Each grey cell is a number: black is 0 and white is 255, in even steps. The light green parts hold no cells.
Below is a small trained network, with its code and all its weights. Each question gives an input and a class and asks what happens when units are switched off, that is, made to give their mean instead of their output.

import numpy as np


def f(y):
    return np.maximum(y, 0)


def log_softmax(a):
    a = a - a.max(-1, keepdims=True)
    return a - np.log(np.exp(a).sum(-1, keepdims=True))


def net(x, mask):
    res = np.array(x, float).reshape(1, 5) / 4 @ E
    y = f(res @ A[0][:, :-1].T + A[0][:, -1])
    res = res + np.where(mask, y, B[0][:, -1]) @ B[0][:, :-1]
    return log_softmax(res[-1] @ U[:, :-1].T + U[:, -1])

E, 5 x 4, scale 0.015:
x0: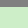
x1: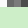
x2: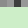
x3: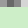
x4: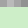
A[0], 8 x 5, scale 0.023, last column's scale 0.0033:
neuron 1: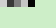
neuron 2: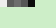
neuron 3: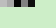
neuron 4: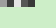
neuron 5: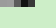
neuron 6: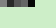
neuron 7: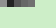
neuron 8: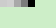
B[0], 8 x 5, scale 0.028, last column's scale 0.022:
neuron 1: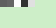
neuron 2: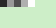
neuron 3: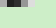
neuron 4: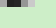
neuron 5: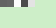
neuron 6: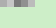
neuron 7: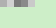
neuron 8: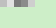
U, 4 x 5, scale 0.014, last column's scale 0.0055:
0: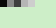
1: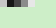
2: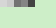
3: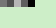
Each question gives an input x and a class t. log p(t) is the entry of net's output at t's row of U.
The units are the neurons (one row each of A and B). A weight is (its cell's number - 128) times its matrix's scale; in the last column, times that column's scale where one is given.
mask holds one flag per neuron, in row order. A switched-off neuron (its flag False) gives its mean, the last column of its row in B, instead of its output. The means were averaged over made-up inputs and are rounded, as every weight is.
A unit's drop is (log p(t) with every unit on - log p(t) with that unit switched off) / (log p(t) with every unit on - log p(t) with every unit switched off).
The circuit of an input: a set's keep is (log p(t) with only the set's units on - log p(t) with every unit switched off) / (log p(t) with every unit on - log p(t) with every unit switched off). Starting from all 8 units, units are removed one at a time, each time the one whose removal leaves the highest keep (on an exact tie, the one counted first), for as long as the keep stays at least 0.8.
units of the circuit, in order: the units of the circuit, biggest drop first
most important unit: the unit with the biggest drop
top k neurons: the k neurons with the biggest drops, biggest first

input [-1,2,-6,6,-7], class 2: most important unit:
neuron 7
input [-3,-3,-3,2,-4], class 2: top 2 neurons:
[neuron 2; neuron 3]
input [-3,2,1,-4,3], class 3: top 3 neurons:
[neuron 5; neuron 7; neuron 6]
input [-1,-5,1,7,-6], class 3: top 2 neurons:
[neuron 2; neuron 8]
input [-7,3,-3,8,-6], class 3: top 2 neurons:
[neuron 1; neuron 8]
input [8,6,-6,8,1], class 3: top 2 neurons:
[neuron 1; neuron 3]
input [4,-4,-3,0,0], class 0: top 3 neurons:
[neuron 1; neuron 5; neuron 3]
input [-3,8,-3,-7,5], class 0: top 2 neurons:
[neuron 2; neuron 1]
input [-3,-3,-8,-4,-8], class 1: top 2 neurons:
[neuron 4; neuron 8]
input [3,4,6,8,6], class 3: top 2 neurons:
[neuron 1; neuron 4]
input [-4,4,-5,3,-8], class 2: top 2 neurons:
[neuron 7; neuron 6]
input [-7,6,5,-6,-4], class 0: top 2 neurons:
[neuron 2; neuron 1]
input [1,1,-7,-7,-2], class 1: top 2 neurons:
[neuron 4; neuron 1]
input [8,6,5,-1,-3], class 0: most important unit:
neuron 2
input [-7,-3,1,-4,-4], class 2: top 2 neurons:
[neuron 2; neuron 1]
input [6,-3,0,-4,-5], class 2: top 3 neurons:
[neuron 2; neuron 1; neuron 3]
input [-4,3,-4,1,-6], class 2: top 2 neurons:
[neuron 7; neuron 3]
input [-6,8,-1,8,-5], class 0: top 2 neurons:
[neuron 2; neuron 5]
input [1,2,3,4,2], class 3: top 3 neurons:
[neuron 1; neuron 4; neuron 7]
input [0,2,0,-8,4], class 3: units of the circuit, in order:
[neuron 5]
